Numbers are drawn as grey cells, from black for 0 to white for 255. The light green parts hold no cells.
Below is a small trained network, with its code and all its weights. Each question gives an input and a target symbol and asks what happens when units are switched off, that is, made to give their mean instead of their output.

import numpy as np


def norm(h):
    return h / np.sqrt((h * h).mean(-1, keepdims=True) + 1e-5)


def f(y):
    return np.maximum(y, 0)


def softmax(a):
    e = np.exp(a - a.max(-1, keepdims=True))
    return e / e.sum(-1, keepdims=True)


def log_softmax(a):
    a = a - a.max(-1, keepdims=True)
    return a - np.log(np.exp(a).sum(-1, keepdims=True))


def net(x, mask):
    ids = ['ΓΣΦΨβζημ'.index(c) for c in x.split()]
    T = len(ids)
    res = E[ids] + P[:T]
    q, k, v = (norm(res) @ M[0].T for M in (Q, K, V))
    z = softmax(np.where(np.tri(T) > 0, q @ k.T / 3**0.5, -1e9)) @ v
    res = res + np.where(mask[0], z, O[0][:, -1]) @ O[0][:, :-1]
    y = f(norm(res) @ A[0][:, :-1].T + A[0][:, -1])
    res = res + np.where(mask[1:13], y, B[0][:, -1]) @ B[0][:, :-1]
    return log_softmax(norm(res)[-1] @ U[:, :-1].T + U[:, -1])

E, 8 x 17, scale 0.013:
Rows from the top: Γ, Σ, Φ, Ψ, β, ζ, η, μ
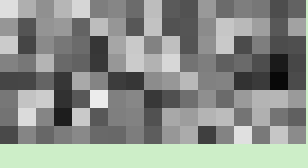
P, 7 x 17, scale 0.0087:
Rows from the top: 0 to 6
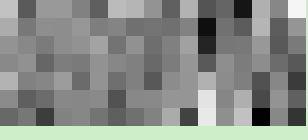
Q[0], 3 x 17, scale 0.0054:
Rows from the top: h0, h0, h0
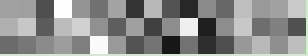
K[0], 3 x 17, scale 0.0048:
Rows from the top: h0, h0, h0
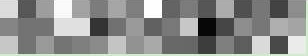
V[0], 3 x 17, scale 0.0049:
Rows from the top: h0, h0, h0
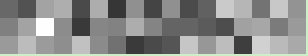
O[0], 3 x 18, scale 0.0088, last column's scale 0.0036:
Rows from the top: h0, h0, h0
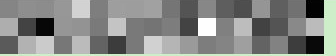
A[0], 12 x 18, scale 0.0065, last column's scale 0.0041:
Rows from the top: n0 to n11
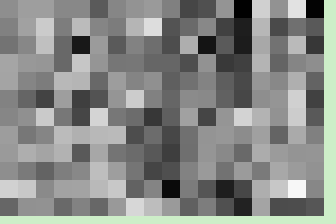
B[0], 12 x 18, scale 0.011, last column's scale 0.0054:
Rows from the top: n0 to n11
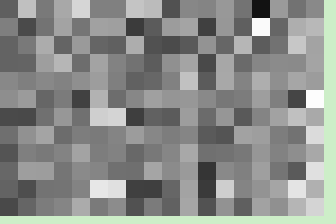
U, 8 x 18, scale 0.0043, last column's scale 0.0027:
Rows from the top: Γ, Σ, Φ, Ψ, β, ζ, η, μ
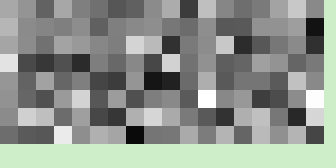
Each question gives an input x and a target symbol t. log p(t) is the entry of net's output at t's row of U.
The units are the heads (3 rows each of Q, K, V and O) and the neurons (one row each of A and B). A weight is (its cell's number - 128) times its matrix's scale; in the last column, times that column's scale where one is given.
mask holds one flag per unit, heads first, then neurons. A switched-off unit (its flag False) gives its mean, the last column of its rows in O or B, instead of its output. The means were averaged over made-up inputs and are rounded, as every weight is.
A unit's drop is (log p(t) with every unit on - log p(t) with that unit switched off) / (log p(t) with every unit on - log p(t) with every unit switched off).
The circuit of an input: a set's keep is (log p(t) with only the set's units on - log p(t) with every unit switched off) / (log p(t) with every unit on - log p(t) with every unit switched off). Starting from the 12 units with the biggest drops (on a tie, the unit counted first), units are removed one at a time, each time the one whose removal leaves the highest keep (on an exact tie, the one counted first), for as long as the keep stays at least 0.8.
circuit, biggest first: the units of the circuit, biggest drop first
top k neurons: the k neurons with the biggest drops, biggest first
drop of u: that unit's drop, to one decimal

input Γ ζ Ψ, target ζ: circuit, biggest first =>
(h0)
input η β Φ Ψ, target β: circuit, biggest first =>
(h0, n2)
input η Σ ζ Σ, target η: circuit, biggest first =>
(h0, n7, n10)
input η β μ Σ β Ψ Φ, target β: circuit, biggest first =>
(h0, n2)
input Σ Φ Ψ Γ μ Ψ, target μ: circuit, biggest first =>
(h0, n1)
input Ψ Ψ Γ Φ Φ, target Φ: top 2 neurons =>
(n0, n1)
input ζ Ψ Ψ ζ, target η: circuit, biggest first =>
(h0, n9, n10)
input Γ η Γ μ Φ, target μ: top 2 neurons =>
(n1, n11)
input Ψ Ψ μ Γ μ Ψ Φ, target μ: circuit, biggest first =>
(h0, n11)
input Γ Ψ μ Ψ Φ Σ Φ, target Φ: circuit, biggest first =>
(h0, n0)
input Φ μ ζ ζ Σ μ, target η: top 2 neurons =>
(n10, n6)
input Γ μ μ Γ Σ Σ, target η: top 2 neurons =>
(n7, n10)
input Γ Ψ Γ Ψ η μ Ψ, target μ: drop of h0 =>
1.8
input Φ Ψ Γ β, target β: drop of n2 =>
0.7
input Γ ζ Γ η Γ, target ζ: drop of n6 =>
-0.1
